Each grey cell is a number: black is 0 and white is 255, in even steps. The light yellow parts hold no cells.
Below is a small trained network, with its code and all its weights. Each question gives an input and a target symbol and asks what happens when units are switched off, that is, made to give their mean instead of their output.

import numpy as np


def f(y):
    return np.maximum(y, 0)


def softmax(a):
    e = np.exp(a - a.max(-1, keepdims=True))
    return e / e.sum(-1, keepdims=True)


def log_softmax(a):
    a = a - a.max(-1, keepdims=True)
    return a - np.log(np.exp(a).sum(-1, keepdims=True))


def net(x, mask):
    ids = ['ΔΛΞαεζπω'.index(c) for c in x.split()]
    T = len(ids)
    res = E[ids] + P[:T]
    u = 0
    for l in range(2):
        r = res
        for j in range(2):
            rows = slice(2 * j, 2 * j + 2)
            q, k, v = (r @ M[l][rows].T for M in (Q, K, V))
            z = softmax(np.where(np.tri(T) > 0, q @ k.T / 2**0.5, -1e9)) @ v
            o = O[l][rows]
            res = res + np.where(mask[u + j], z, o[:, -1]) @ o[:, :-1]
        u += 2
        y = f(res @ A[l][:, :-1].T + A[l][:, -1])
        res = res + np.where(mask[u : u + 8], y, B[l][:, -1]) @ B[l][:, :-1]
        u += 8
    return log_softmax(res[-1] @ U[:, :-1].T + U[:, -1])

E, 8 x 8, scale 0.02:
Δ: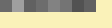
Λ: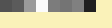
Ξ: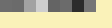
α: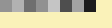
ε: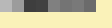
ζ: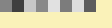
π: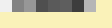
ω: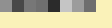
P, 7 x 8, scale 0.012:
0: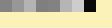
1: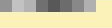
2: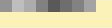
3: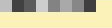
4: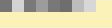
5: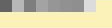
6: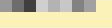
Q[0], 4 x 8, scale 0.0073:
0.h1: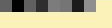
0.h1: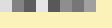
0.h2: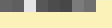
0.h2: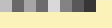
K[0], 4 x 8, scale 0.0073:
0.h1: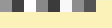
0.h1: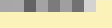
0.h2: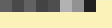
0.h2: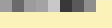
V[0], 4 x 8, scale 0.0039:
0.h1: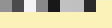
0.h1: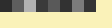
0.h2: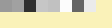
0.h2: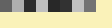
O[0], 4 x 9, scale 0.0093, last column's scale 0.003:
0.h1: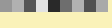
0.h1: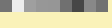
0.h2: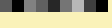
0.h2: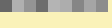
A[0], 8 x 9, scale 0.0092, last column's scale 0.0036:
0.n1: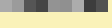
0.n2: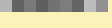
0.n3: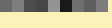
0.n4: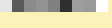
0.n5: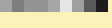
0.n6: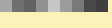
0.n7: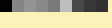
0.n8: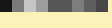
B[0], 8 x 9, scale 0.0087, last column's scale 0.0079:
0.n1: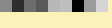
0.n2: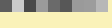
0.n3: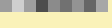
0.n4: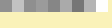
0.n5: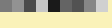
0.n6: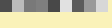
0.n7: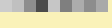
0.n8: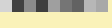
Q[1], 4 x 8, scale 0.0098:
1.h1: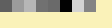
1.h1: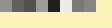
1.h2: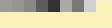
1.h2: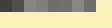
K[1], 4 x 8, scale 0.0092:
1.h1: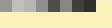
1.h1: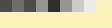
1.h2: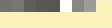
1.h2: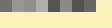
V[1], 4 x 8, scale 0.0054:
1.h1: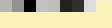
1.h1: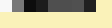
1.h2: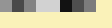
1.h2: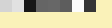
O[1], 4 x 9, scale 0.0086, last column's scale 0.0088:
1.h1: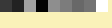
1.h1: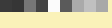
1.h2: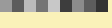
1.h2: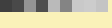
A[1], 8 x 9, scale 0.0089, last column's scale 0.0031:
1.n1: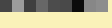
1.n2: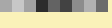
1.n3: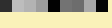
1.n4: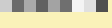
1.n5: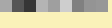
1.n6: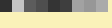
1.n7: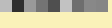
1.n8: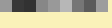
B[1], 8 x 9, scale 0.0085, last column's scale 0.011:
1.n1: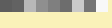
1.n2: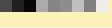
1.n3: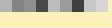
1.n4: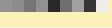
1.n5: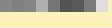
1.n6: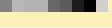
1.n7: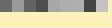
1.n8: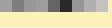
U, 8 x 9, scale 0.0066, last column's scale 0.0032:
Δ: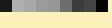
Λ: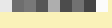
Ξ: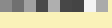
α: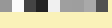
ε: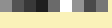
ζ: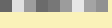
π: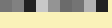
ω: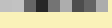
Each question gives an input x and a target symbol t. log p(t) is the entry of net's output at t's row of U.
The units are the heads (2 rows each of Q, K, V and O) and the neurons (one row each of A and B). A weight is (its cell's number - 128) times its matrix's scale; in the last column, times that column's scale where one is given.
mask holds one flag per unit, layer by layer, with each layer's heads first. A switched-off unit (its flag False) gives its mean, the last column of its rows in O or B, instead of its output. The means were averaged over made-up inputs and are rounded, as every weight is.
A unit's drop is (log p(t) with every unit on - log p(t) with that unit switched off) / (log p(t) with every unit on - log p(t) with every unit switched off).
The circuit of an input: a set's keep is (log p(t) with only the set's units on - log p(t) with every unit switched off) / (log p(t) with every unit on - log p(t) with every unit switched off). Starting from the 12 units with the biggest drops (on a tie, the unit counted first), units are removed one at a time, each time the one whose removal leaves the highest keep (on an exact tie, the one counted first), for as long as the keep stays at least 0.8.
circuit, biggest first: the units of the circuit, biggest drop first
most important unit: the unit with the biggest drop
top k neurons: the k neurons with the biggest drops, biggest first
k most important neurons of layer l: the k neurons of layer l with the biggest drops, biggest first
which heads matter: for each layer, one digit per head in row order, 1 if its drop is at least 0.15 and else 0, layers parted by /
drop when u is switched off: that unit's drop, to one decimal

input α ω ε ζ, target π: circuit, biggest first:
(1.h1, 0.n5)
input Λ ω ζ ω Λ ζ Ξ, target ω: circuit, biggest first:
(1.h1, 1.n3)
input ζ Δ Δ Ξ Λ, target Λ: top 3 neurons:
(0.n8, 0.n6, 0.n7)
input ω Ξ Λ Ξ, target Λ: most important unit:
0.n5
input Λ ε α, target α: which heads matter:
00 / 00
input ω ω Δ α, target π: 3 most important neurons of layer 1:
(1.n6, 1.n5, 1.n8)
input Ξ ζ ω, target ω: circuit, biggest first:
(1.n3, 1.n6, 1.h2)
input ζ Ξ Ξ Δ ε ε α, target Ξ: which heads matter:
00 / 10
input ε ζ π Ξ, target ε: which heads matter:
11 / 10
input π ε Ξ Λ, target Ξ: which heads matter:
00 / 10
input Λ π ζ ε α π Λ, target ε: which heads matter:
00 / 10
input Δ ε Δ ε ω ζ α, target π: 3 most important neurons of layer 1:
(1.n5, 1.n6, 1.n8)
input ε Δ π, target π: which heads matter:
00 / 00
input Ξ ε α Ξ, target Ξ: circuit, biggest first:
(1.h1, 1.n4)
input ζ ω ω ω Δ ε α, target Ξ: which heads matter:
10 / 10
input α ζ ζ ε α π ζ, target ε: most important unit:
0.n2
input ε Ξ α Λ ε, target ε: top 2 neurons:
(1.n2, 0.n5)
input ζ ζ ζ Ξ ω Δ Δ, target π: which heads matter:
11 / 10
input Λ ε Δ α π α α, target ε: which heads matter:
01 / 10
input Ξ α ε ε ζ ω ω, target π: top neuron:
(1.n5)
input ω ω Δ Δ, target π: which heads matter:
10 / 10
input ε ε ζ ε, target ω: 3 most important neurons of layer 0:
(0.n3, 0.n6, 0.n4)
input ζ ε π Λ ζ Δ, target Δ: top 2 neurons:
(1.n6, 0.n1)
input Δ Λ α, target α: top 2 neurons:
(1.n6, 1.n4)
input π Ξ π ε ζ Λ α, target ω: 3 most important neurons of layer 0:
(0.n6, 0.n4, 0.n3)
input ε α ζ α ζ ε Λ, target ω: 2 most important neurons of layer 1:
(1.n2, 1.n3)
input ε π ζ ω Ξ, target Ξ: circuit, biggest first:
(1.n3)
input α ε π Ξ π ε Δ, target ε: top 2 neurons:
(0.n2, 0.n3)
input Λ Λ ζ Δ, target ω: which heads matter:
01 / 10
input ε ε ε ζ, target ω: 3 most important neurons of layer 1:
(1.n3, 1.n2, 1.n7)
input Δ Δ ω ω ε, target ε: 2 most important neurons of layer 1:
(1.n2, 1.n4)
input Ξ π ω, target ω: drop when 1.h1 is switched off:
0.2
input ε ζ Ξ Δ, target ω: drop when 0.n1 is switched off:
0.1
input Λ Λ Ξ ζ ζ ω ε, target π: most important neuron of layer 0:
(0.n1)
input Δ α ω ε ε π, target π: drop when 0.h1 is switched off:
0.0
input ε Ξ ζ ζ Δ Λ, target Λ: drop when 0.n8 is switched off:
0.2
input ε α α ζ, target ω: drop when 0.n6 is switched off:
0.4
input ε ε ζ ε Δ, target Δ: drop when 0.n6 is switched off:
-0.1
